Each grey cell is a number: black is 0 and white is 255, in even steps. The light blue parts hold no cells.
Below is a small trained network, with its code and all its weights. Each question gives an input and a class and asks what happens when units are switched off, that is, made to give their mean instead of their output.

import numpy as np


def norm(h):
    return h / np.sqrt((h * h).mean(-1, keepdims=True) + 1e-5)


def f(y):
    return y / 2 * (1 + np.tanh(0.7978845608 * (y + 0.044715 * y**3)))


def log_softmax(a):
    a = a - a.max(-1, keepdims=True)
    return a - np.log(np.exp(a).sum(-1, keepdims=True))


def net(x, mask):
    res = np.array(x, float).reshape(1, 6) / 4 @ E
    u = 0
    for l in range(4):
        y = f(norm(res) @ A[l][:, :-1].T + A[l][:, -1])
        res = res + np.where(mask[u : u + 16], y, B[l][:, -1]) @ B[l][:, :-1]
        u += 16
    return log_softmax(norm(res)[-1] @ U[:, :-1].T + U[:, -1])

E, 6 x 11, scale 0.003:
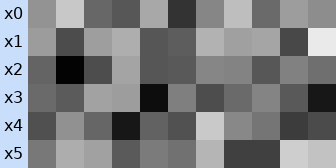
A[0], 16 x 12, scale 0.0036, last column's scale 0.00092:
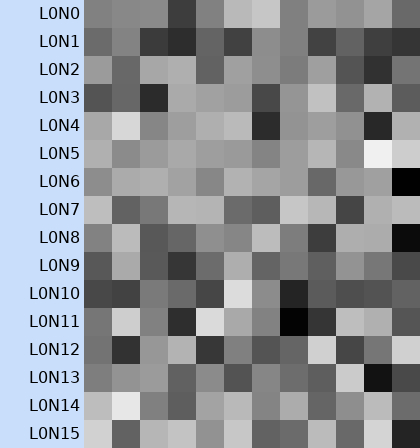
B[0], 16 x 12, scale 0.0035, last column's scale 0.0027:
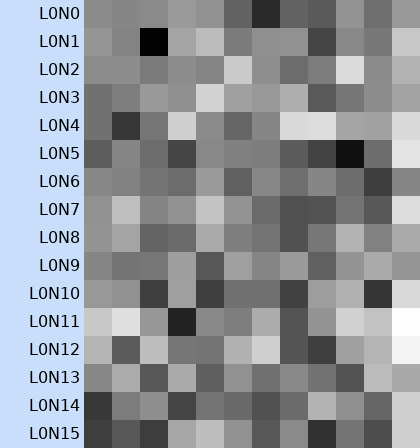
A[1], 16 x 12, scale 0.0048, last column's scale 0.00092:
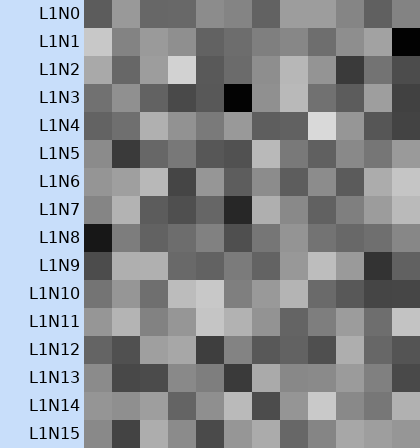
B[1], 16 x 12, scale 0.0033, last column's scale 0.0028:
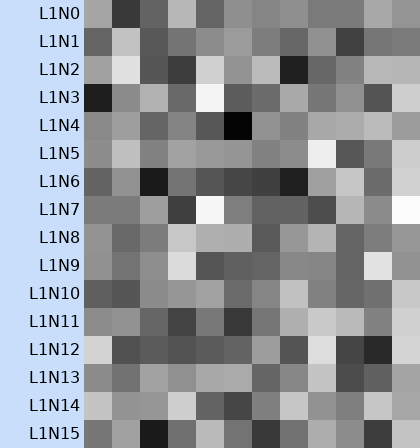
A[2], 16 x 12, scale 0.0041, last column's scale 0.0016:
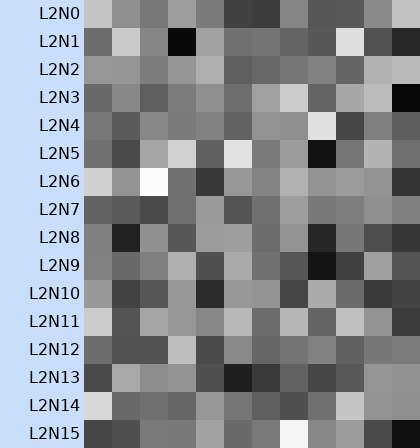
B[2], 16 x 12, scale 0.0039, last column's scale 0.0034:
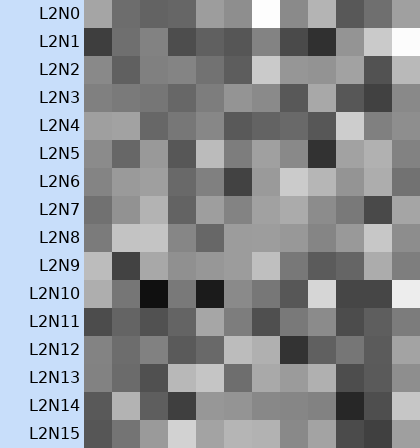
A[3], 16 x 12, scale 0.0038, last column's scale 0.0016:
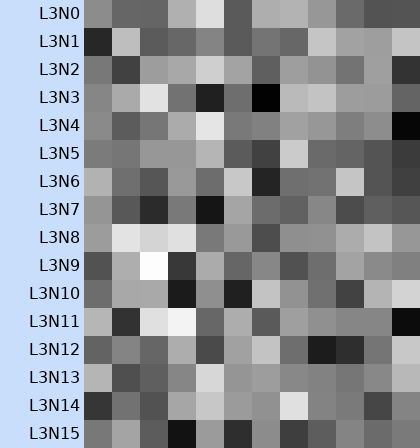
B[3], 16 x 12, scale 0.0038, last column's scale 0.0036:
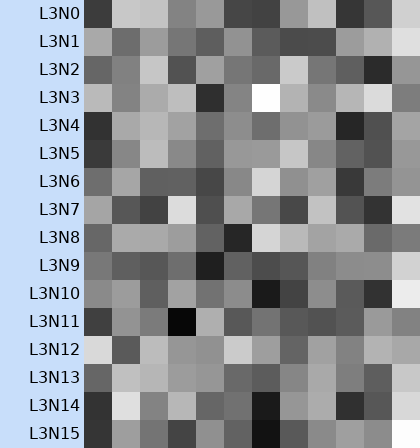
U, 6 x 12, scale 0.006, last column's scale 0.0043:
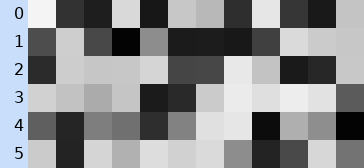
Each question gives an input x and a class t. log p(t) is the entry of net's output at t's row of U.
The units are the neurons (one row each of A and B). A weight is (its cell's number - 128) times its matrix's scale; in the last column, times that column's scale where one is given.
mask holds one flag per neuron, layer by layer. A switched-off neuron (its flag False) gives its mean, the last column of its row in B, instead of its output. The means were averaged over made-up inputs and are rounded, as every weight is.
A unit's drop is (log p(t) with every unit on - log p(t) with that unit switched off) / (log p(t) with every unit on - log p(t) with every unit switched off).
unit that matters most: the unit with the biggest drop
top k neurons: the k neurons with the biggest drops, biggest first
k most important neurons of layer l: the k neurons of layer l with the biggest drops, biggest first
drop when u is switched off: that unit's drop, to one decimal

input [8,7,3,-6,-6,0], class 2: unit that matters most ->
L0N11
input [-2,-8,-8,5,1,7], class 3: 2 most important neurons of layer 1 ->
[L1N9, L1N14]
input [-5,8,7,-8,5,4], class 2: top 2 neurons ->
[L0N11, L2N1]
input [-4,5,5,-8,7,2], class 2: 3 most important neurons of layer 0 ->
[L0N11, L0N12, L0N2]
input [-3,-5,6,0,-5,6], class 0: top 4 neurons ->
[L1N12, L1N7, L1N3, L3N7]
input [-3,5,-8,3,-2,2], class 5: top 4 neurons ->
[L0N5, L0N15, L0N10, L1N3]
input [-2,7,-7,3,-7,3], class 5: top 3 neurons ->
[L0N5, L0N15, L2N9]
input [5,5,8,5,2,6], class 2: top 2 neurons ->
[L1N3, L0N11]
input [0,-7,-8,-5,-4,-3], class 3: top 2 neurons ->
[L0N4, L1N14]
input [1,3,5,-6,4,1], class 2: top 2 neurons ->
[L0N11, L0N12]
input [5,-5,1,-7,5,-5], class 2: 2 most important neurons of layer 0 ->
[L0N12, L0N1]
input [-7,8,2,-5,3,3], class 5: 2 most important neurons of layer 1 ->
[L1N12, L1N11]
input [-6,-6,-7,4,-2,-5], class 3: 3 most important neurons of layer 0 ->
[L0N4, L0N1, L0N5]
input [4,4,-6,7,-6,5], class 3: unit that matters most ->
L0N1
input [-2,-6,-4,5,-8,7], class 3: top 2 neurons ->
[L0N4, L3N3]
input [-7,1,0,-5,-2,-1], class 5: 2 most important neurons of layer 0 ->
[L0N5, L0N4]
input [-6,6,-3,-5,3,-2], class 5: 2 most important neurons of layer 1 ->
[L1N3, L1N15]
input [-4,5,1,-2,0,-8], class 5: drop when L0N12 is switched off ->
0.2
